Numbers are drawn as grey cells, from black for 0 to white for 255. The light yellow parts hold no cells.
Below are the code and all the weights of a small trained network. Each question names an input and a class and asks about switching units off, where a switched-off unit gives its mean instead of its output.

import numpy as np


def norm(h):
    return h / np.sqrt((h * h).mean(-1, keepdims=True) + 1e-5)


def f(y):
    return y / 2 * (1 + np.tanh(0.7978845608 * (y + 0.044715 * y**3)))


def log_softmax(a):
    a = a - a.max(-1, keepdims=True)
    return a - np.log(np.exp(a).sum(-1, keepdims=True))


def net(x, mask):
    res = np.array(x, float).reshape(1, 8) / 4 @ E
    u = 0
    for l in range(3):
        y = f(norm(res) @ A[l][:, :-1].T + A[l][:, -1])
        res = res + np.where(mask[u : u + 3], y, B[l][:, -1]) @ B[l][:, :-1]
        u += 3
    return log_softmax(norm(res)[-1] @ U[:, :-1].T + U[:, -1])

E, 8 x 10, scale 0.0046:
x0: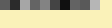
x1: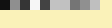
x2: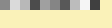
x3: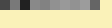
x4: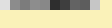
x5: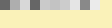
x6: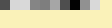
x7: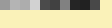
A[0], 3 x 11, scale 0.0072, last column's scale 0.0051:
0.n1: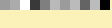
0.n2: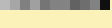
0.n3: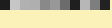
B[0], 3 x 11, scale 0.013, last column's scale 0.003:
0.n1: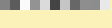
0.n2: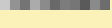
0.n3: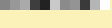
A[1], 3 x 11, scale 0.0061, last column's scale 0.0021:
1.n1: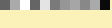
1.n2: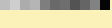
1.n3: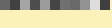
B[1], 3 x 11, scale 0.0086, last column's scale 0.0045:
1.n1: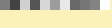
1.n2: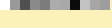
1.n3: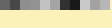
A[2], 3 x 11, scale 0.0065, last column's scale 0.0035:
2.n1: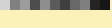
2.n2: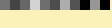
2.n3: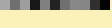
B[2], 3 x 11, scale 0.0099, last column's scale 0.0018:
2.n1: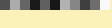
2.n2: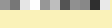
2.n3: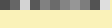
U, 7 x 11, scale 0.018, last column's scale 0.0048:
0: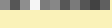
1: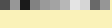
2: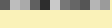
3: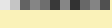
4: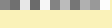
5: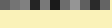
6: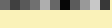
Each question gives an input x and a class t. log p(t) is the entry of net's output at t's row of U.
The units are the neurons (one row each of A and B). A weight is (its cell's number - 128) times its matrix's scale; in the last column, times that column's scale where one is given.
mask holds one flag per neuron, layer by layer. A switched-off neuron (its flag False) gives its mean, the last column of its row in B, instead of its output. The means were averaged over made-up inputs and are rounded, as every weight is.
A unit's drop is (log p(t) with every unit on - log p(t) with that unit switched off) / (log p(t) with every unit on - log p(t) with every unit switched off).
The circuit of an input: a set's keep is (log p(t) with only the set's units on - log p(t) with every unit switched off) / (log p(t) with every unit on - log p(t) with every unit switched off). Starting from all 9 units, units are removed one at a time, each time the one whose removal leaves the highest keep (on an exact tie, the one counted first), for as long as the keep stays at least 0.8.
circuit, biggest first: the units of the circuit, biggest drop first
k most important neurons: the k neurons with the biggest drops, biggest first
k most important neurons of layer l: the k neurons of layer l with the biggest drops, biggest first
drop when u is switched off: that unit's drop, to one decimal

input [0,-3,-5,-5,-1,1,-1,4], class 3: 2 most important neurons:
(1.n2; 0.n1)
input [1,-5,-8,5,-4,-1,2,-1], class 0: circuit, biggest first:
(2.n2; 1.n1)
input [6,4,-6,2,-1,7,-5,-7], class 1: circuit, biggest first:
(0.n1)
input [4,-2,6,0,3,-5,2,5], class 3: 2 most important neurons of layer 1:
(1.n2; 1.n1)
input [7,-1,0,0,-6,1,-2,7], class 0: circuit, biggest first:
(2.n2; 0.n1)
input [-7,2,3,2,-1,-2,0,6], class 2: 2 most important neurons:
(0.n3; 0.n1)
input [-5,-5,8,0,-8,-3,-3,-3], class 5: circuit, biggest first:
(2.n3; 2.n1; 0.n1)
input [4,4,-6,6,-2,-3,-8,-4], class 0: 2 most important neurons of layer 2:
(2.n2; 2.n1)
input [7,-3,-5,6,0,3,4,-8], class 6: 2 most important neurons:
(0.n1; 1.n3)
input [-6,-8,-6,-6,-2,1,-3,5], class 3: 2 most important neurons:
(1.n2; 0.n2)
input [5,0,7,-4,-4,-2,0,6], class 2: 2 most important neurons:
(0.n3; 0.n1)
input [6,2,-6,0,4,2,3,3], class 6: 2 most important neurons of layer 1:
(1.n3; 1.n1)
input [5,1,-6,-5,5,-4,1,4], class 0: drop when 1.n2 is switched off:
-0.1
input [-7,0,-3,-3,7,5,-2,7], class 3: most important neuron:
(1.n2)
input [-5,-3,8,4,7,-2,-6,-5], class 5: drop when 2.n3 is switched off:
0.2
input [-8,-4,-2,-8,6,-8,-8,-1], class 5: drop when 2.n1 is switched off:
0.3
